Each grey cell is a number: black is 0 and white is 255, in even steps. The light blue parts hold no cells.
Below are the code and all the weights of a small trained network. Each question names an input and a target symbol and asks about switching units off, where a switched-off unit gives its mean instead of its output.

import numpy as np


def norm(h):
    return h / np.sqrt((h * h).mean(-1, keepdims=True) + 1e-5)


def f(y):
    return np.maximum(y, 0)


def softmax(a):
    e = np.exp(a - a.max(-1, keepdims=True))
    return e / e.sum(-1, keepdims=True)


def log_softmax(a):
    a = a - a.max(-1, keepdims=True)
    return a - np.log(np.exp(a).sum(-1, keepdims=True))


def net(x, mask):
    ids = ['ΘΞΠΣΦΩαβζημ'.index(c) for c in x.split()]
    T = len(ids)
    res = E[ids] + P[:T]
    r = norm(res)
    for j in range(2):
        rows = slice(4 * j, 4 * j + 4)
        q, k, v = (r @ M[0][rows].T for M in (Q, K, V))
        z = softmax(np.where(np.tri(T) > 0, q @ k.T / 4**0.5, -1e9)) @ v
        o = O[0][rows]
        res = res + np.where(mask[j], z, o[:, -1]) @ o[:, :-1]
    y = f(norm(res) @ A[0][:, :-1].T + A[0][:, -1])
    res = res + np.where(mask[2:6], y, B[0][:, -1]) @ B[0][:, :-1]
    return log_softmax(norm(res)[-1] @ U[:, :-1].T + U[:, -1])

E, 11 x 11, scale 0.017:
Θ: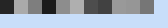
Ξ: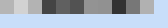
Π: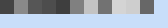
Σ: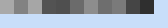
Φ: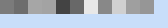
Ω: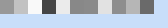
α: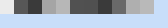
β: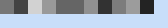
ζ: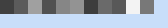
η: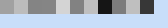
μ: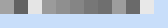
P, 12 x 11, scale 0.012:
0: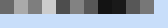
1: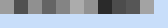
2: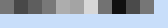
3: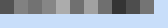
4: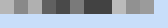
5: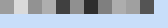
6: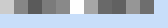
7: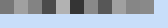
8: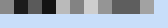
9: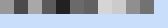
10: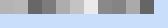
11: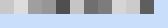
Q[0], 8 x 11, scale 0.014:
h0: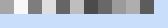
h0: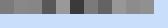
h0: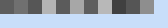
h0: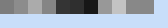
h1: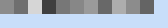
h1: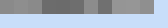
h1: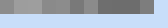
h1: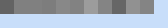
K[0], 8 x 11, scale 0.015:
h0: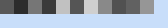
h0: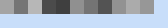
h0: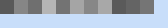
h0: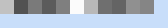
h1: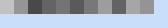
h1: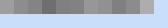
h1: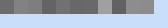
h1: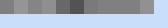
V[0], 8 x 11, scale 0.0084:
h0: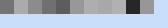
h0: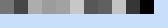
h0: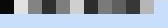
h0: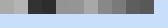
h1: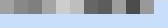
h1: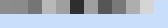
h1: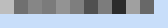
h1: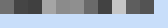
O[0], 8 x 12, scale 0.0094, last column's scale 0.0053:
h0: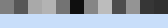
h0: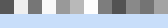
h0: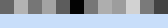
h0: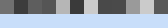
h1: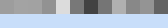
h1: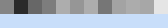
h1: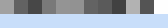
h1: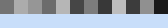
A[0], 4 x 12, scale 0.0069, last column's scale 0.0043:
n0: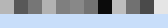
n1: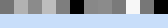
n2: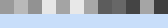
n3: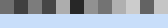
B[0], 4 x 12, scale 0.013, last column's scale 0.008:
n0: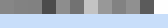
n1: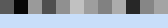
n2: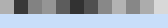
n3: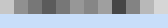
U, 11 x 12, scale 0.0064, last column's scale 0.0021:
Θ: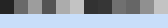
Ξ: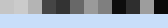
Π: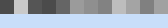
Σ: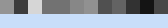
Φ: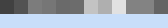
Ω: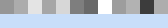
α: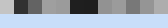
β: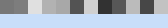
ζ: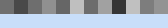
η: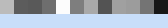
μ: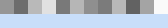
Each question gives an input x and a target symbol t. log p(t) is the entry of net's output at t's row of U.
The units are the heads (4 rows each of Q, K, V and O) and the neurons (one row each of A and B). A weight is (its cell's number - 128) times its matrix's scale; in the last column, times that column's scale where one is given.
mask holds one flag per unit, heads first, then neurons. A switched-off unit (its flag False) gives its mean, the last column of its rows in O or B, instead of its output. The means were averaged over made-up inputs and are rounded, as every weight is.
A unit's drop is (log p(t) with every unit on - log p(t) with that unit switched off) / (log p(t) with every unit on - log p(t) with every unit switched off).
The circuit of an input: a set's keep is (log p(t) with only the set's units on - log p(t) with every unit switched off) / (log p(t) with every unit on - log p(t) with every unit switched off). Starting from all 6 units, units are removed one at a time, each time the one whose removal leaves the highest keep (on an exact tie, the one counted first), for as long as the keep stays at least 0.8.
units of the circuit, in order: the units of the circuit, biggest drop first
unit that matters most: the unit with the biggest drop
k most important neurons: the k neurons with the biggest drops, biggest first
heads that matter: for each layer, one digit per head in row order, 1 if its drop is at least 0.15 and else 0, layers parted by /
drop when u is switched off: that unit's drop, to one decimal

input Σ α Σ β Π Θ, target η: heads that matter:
11
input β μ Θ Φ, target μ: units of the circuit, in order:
[h0 n2]
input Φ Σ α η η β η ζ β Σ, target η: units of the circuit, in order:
[h1 h0]
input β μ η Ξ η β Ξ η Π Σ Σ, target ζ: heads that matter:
01
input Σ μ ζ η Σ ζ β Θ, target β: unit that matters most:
h0
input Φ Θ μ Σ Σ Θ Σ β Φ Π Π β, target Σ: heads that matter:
11
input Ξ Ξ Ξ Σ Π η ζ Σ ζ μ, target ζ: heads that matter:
01
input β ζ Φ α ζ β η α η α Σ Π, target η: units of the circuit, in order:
[h1 h0]
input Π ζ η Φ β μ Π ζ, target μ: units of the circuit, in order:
[h0 n2 h1]
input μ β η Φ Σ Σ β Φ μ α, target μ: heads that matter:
10
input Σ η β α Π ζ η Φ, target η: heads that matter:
01
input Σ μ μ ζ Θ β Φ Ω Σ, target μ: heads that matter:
10
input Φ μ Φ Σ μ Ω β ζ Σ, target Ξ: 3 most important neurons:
[n0 n1 n2]
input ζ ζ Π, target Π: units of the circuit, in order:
[h0]
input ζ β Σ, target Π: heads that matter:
10
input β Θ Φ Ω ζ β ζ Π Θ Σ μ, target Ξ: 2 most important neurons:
[n2 n1]
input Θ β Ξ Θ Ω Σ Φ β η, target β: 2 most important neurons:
[n3 n1]
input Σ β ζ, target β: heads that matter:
11
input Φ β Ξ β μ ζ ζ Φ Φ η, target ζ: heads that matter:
01
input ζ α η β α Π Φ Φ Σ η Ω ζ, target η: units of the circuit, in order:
[h1]
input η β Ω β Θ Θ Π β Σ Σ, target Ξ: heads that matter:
11
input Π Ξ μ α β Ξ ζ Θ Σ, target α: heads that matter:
10
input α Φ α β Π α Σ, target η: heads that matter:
01
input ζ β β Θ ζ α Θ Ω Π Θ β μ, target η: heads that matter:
11
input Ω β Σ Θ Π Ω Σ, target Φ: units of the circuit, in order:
[h0 n1]
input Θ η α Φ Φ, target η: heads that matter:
01
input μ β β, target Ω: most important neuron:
[n1]
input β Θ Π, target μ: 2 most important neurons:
[n2 n0]
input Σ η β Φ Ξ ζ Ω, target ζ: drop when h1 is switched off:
1.0
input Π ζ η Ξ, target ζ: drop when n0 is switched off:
0.1
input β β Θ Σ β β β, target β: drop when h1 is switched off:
0.1
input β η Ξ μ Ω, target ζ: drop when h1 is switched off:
0.9
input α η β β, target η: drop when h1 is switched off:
0.6
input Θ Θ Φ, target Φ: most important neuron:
[n1]
